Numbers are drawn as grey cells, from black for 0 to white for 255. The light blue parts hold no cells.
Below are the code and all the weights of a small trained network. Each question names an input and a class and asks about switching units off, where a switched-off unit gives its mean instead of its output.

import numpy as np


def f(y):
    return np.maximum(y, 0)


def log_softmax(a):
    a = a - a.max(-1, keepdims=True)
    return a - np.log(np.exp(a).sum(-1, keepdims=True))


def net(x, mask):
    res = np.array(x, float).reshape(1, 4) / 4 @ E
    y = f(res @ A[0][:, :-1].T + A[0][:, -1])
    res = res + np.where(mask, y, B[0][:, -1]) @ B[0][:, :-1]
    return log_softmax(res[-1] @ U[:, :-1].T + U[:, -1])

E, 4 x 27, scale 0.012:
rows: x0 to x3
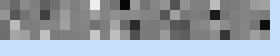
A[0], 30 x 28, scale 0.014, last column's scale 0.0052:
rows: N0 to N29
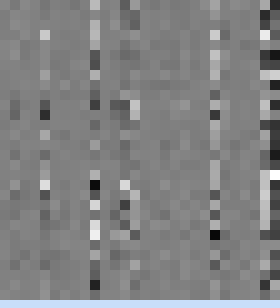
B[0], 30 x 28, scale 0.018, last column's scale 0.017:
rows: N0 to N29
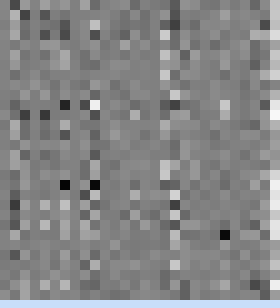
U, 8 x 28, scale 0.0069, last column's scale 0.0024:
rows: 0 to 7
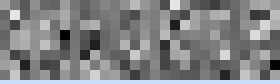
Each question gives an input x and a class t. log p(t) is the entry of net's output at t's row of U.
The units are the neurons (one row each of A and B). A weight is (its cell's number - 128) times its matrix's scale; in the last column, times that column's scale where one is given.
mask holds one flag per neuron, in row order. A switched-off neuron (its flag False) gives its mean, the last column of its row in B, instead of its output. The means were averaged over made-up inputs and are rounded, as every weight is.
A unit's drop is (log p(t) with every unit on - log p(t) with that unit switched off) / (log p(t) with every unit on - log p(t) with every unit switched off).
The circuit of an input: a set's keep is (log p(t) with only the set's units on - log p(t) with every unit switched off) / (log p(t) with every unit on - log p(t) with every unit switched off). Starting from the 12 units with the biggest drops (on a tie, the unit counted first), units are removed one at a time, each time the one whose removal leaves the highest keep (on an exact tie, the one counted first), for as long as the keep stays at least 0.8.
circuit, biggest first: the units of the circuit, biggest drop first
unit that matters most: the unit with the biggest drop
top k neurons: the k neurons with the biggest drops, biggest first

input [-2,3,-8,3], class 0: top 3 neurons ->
(N10 N23 N2)
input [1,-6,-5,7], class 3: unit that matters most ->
N3
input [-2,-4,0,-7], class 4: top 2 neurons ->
(N18 N28)
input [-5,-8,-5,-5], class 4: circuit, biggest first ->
(N28 N17)
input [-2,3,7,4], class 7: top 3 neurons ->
(N23 N2 N11)
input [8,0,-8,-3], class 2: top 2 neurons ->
(N20 N22)
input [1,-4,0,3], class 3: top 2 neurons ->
(N3 N20)
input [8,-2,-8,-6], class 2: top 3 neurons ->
(N20 N22 N0)
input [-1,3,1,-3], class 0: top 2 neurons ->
(N10 N2)
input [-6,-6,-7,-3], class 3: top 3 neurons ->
(N18 N13 N22)
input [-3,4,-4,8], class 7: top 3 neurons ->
(N23 N11 N19)
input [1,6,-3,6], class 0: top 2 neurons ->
(N23 N10)
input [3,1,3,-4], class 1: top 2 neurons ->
(N19 N23)
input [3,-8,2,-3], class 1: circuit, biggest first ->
(N5)
